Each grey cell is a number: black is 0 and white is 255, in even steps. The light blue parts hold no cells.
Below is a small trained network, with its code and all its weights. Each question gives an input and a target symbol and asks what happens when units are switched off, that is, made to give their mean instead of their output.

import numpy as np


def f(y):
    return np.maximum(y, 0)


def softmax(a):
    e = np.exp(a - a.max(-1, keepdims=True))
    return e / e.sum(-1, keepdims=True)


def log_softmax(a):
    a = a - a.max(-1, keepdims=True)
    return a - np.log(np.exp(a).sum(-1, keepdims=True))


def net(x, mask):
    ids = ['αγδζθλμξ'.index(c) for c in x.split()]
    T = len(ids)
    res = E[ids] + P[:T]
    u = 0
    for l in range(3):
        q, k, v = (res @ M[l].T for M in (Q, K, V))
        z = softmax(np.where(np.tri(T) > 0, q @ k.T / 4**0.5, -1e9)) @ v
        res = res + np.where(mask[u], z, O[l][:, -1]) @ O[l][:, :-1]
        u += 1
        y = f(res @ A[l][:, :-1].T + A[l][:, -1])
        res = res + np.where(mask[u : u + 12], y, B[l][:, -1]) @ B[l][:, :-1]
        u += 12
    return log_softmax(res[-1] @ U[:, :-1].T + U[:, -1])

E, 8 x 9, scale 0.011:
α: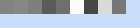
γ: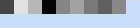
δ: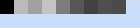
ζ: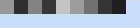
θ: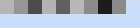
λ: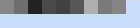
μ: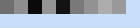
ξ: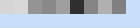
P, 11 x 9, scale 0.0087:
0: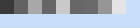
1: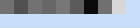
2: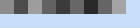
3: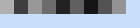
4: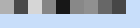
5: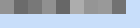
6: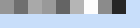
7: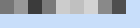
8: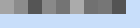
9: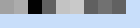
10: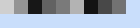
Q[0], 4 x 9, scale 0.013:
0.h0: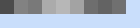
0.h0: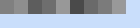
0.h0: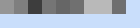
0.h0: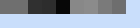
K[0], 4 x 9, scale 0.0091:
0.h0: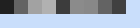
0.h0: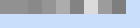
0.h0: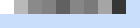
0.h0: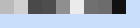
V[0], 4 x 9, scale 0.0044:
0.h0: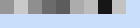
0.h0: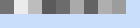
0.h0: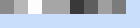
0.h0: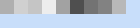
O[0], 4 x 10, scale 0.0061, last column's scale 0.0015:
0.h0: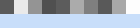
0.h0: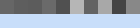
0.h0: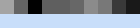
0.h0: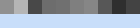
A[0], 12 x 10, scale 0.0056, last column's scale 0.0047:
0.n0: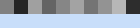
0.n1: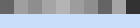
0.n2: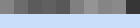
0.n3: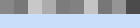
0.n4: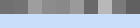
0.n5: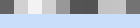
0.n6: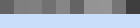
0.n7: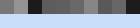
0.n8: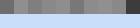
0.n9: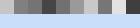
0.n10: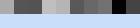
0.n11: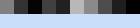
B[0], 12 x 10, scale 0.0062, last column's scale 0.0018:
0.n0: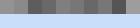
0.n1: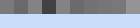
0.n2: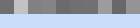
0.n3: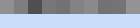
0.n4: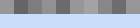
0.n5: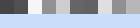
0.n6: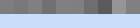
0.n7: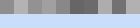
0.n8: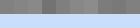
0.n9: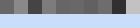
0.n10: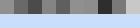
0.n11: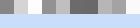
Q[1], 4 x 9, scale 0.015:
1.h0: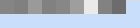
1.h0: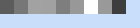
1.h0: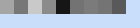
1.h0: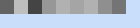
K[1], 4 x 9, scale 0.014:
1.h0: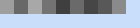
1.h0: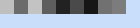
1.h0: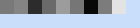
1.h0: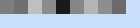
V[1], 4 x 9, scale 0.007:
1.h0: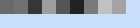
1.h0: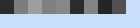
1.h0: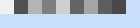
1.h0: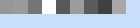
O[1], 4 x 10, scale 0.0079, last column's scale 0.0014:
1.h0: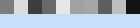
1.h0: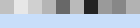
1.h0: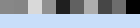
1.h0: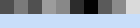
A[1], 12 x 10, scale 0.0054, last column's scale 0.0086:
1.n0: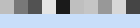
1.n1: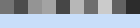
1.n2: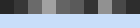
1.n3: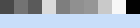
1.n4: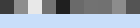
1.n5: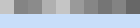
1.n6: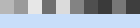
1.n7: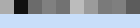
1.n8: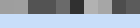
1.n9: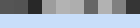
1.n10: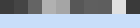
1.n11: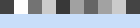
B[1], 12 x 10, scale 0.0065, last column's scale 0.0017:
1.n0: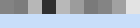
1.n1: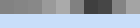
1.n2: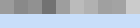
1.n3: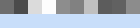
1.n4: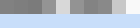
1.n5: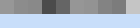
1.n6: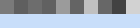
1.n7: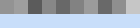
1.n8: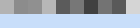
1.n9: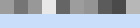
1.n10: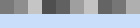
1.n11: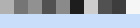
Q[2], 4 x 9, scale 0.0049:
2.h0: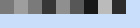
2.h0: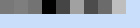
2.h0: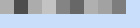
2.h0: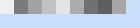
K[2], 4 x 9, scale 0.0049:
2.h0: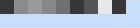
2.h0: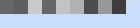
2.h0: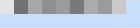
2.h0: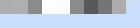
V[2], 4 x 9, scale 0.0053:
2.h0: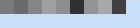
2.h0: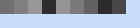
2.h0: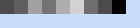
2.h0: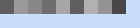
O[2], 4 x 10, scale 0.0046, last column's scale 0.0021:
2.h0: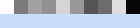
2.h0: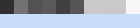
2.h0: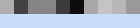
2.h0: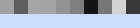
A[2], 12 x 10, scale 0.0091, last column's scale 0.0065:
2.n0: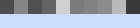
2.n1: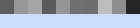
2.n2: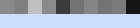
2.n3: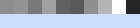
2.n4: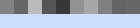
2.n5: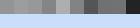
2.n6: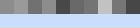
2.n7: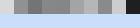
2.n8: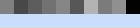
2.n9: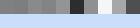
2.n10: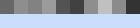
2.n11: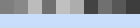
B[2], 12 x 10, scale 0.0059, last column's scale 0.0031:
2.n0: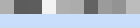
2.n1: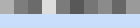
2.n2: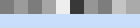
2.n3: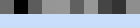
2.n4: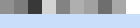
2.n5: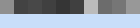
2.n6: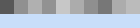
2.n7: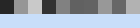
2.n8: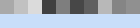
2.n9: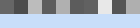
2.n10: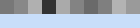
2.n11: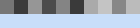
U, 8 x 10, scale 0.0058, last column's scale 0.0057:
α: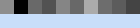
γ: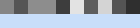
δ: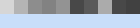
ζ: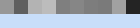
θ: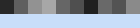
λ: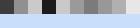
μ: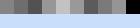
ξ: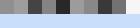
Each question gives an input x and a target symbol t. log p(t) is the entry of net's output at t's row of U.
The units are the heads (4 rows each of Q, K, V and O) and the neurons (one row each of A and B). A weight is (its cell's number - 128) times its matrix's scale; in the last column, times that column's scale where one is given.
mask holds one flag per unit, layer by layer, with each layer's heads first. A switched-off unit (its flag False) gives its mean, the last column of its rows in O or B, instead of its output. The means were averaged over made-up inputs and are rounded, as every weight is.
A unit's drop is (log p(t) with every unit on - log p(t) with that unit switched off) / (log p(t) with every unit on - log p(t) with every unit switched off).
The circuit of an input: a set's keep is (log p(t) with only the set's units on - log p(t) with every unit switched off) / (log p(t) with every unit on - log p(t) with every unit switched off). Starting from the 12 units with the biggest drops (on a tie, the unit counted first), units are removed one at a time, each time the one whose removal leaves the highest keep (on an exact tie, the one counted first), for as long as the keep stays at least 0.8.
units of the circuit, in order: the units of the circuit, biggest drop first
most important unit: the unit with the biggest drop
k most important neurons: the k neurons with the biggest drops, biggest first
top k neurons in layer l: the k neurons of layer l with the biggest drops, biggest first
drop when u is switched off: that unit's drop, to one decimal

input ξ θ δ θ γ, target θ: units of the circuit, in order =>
[1.h0]
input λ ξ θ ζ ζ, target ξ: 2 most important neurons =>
[2.n4, 0.n5]
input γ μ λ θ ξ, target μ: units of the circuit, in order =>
[1.h0, 2.n0]
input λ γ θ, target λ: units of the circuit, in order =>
[1.h0, 2.n7]
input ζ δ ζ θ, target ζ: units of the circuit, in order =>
[1.h0, 2.n2]
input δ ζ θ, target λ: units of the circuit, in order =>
[1.h0, 2.n7, 1.n0, 0.n5]
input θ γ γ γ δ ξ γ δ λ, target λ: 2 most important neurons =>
[0.n11, 2.n6]
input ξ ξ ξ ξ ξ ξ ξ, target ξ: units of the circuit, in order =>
[0.h0, 1.h0, 0.n10]
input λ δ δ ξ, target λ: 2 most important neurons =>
[2.n7, 0.n5]
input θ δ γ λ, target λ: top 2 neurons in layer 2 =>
[2.n10, 2.n6]
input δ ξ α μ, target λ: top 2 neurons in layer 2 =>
[2.n6, 2.n9]
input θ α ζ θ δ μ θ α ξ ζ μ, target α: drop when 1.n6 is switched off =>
0.0
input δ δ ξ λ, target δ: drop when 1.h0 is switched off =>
0.4
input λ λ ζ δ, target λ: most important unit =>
0.n5
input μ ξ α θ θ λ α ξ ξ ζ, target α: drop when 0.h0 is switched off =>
0.1
